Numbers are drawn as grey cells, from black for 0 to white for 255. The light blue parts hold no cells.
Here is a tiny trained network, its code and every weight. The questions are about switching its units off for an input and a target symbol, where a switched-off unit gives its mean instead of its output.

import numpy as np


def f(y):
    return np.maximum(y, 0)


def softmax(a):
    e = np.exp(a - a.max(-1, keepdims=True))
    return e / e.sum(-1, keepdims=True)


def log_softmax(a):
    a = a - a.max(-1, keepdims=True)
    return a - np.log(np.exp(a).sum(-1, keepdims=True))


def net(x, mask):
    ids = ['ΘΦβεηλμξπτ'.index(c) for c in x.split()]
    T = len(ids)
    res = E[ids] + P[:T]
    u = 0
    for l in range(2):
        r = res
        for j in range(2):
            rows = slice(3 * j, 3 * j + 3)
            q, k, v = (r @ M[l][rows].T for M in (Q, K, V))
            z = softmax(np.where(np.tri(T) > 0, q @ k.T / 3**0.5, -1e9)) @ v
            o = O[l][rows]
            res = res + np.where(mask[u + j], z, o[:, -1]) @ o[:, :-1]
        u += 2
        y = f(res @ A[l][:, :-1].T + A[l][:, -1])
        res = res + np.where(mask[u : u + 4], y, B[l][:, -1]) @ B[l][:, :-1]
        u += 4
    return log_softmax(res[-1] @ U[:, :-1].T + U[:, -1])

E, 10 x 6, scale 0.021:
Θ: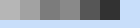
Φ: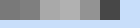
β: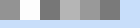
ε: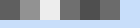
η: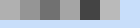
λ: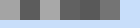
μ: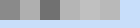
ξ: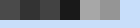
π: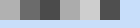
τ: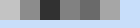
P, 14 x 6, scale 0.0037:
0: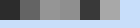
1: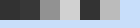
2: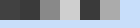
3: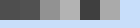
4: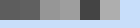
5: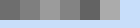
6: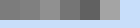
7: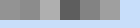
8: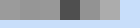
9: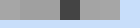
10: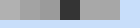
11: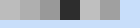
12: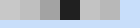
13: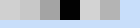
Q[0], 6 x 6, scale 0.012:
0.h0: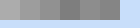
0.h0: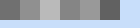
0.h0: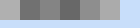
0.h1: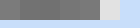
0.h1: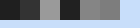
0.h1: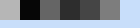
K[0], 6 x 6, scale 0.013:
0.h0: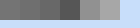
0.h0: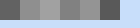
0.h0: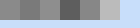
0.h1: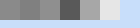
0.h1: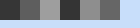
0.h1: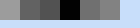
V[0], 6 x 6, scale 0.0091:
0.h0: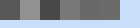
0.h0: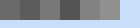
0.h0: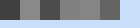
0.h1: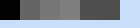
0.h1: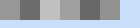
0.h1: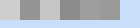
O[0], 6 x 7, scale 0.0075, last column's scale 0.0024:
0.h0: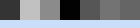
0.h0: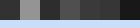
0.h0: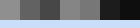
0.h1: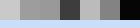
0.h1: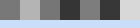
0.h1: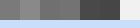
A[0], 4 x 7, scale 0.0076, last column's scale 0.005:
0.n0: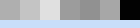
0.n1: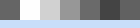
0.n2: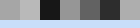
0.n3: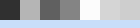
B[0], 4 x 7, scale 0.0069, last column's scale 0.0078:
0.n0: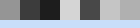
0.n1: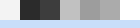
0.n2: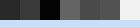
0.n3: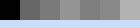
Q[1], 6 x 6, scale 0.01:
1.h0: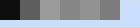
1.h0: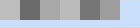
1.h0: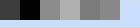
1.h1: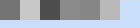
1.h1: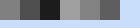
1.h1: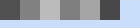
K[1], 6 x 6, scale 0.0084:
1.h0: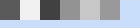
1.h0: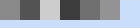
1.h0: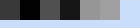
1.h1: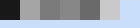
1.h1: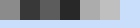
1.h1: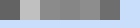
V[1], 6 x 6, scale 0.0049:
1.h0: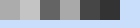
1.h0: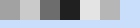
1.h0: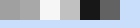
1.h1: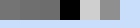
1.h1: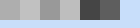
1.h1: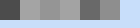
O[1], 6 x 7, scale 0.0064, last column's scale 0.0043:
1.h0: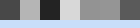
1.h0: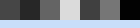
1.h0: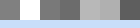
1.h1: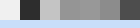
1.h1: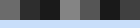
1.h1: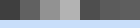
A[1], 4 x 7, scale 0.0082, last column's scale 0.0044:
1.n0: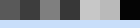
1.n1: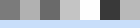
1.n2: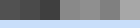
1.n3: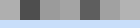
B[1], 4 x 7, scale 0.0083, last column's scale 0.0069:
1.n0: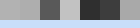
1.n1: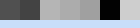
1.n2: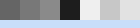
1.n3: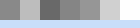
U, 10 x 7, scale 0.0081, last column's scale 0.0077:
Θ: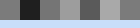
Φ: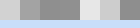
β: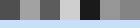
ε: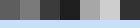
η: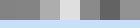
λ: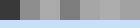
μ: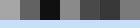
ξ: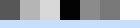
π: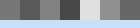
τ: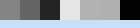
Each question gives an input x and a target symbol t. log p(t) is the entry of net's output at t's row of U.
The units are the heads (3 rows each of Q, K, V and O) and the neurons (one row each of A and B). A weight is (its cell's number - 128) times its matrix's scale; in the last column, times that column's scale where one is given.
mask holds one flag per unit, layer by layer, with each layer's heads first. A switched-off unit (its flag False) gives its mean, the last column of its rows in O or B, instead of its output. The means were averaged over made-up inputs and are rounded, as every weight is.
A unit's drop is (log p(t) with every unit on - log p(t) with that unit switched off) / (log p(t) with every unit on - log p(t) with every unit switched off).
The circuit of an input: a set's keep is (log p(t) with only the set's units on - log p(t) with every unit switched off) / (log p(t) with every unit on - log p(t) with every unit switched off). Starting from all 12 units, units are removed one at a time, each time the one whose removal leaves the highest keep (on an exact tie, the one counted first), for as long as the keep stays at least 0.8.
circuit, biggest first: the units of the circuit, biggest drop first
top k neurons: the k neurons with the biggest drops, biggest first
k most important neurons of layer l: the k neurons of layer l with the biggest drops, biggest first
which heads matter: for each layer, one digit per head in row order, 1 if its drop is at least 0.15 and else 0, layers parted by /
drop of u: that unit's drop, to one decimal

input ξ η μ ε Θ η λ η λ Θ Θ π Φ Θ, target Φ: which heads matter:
00 / 01
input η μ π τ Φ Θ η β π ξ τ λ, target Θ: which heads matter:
01 / 11
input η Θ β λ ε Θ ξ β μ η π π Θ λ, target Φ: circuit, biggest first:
(0.h1)
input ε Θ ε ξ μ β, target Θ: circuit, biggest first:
(1.h0; 0.h1; 0.n3)
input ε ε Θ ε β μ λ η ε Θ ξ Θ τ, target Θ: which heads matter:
01 / 11
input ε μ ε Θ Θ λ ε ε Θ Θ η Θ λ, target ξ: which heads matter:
00 / 00
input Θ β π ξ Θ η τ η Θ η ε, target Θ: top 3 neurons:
(0.n0; 0.n1; 1.n2)
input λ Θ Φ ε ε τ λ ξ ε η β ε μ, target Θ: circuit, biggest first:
(1.h0; 0.h1)
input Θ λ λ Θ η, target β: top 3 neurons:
(0.n1; 1.n2; 0.n2)
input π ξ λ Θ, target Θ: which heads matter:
11 / 11
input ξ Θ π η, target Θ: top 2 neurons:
(0.n2; 1.n2)
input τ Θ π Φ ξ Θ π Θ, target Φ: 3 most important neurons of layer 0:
(0.n3; 0.n0; 0.n1)
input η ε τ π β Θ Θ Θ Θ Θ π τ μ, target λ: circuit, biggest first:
(0.n3; 0.n1)
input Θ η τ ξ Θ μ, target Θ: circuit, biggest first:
(1.h0)
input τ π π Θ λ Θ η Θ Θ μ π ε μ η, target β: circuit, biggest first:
(0.h1; 0.n1)
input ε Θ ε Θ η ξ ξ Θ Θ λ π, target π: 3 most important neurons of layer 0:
(0.n2; 0.n1; 0.n0)
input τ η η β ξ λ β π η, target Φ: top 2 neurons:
(1.n3; 0.n3)
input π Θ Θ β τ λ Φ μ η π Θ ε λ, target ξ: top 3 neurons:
(0.n1; 0.n2; 0.n0)
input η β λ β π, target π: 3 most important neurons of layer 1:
(1.n2; 1.n1; 1.n0)
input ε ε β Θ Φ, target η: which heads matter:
00 / 10
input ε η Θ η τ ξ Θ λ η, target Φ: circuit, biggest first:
(1.h1)
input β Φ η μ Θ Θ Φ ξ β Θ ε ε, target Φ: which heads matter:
01 / 00
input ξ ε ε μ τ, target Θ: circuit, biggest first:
(1.h0; 0.h1)
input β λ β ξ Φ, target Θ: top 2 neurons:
(0.n2; 0.n3)
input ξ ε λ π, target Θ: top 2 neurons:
(0.n2; 0.n1)
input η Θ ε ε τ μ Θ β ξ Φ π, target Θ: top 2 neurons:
(0.n3; 0.n2)
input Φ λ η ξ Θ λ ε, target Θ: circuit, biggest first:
(1.h0)
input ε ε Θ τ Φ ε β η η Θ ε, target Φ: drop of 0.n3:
0.0
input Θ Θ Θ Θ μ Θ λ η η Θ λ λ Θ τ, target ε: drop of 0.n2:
0.2
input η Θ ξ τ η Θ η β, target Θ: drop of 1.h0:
0.6
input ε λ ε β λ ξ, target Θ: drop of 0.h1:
0.2
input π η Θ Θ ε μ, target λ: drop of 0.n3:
0.3
